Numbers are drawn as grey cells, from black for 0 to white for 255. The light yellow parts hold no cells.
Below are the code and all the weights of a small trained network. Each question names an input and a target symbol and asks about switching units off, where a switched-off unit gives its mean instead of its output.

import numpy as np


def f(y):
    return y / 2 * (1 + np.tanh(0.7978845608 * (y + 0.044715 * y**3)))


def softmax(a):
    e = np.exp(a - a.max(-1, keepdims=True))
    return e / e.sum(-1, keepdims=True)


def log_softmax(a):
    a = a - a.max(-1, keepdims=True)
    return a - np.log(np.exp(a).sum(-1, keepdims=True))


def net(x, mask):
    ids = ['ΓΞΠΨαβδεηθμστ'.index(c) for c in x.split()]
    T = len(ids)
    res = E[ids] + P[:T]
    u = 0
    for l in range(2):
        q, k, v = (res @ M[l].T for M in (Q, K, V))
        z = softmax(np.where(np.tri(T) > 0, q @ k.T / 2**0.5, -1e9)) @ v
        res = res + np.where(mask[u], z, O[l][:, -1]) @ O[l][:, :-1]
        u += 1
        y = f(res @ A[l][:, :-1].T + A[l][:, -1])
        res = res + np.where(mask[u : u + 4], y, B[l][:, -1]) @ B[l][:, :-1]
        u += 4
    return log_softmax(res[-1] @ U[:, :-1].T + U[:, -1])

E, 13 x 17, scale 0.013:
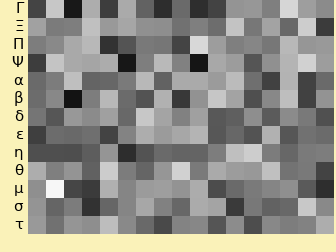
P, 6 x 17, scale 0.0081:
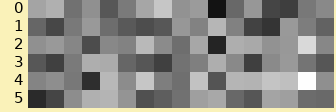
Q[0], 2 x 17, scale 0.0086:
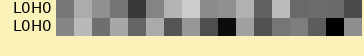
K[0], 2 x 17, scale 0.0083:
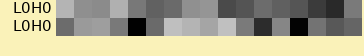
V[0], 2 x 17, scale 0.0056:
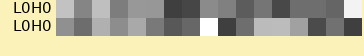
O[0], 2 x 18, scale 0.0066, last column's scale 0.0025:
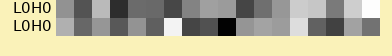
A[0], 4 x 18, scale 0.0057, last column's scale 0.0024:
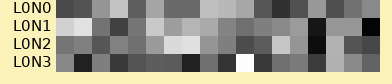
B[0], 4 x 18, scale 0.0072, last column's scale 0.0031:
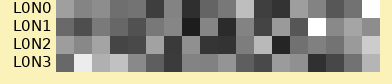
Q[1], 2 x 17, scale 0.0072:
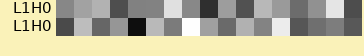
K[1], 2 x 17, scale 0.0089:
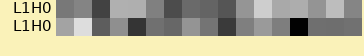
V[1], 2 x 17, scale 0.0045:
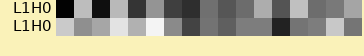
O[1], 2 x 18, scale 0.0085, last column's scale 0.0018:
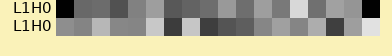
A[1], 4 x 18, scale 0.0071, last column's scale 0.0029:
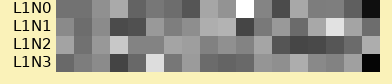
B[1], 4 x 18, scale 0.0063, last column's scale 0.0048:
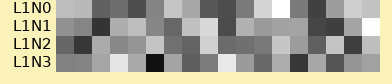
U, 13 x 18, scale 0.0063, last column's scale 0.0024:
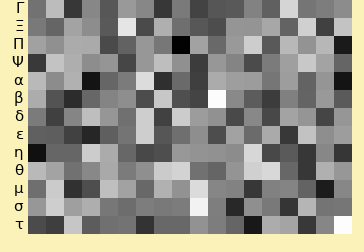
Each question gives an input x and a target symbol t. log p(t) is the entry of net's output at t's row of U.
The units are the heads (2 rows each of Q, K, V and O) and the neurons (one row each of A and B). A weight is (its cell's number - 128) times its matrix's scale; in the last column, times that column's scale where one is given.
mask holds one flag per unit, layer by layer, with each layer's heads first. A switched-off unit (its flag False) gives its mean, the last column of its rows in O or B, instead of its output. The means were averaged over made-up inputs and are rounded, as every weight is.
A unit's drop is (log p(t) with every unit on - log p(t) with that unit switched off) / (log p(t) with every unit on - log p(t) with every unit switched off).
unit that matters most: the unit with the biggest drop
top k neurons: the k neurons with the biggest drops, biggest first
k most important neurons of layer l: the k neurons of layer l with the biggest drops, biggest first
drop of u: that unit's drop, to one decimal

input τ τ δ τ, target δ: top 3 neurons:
L1N2, L0N3, L1N1
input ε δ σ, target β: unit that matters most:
L1N1
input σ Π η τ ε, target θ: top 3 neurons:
L1N1, L0N0, L1N3
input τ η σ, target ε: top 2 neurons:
L0N0, L0N3
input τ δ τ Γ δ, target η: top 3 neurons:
L1N3, L0N0, L1N1
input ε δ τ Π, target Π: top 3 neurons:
L1N0, L0N0, L1N1
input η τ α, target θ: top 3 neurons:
L1N1, L0N0, L0N2
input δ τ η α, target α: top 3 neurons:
L1N0, L0N0, L1N1
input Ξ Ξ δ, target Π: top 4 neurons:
L1N3, L0N2, L1N1, L0N0
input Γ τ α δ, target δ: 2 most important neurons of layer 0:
L0N2, L0N3
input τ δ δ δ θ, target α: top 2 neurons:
L0N1, L1N1
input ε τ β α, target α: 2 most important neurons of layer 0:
L0N0, L0N3
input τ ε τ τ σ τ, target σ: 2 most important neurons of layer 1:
L1N0, L1N1
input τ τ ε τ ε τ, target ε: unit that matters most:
L0H0
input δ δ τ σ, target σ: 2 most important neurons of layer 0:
L0N3, L0N2
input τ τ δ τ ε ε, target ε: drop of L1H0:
0.6
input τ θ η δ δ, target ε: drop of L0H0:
0.3
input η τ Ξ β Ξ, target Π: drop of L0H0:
0.4
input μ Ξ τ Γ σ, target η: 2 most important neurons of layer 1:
L1N3, L1N1
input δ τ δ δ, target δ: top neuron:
L1N2
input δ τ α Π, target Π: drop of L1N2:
0.0
